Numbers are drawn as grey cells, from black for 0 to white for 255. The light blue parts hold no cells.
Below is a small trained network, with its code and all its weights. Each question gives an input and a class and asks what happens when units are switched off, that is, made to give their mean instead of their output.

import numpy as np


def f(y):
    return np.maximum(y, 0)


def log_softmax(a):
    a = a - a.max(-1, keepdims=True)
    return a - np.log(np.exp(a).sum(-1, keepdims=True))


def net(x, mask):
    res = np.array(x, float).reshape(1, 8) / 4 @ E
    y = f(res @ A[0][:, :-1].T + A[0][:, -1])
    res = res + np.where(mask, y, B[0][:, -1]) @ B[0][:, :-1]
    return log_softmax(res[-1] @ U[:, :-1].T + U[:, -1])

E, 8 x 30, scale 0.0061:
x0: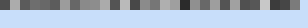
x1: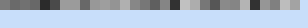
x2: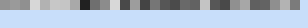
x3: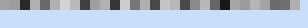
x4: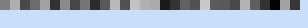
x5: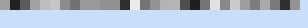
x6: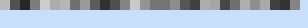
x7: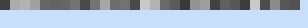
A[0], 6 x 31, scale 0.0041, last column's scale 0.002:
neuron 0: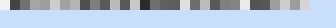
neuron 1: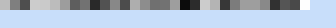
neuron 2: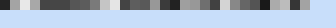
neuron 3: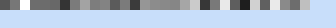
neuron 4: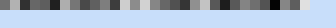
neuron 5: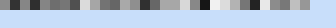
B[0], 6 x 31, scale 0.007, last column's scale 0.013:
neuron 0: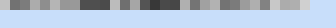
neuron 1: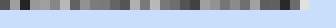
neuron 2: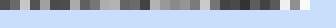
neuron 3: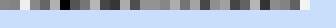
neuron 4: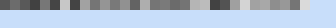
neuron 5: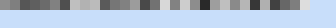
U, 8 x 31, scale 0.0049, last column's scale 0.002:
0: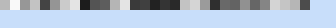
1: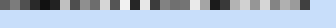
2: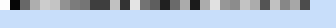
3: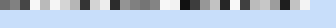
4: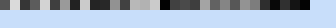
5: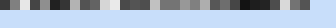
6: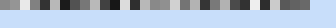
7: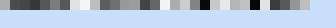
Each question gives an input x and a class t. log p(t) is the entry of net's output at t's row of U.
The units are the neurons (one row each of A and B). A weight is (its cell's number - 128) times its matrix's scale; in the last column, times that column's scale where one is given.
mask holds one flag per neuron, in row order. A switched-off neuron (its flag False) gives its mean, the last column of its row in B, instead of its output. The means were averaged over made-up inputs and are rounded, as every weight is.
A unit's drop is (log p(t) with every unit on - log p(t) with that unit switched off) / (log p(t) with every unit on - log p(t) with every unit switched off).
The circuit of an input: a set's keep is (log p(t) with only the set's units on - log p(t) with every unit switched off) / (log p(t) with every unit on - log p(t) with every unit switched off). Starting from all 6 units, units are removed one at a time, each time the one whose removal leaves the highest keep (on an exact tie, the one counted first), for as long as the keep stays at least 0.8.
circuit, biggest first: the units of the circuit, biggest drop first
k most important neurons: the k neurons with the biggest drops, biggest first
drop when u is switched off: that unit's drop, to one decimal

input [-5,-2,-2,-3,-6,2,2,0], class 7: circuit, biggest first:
neuron 5
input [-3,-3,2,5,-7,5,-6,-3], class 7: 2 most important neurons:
neuron 5; neuron 1
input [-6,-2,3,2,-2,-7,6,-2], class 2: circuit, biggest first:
neuron 0; neuron 2
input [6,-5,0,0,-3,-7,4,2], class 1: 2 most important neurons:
neuron 4; neuron 3
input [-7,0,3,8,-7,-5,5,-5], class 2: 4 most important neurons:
neuron 0; neuron 2; neuron 4; neuron 3
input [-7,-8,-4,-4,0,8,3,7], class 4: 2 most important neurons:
neuron 1; neuron 0
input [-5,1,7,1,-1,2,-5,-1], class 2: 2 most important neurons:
neuron 0; neuron 4
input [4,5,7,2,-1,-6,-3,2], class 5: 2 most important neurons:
neuron 2; neuron 0
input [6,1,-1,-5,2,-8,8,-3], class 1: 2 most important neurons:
neuron 4; neuron 1
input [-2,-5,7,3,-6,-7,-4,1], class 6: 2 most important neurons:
neuron 3; neuron 4
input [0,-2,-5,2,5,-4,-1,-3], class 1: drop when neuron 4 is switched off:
0.1
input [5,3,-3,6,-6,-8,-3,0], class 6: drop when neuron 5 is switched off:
0.0
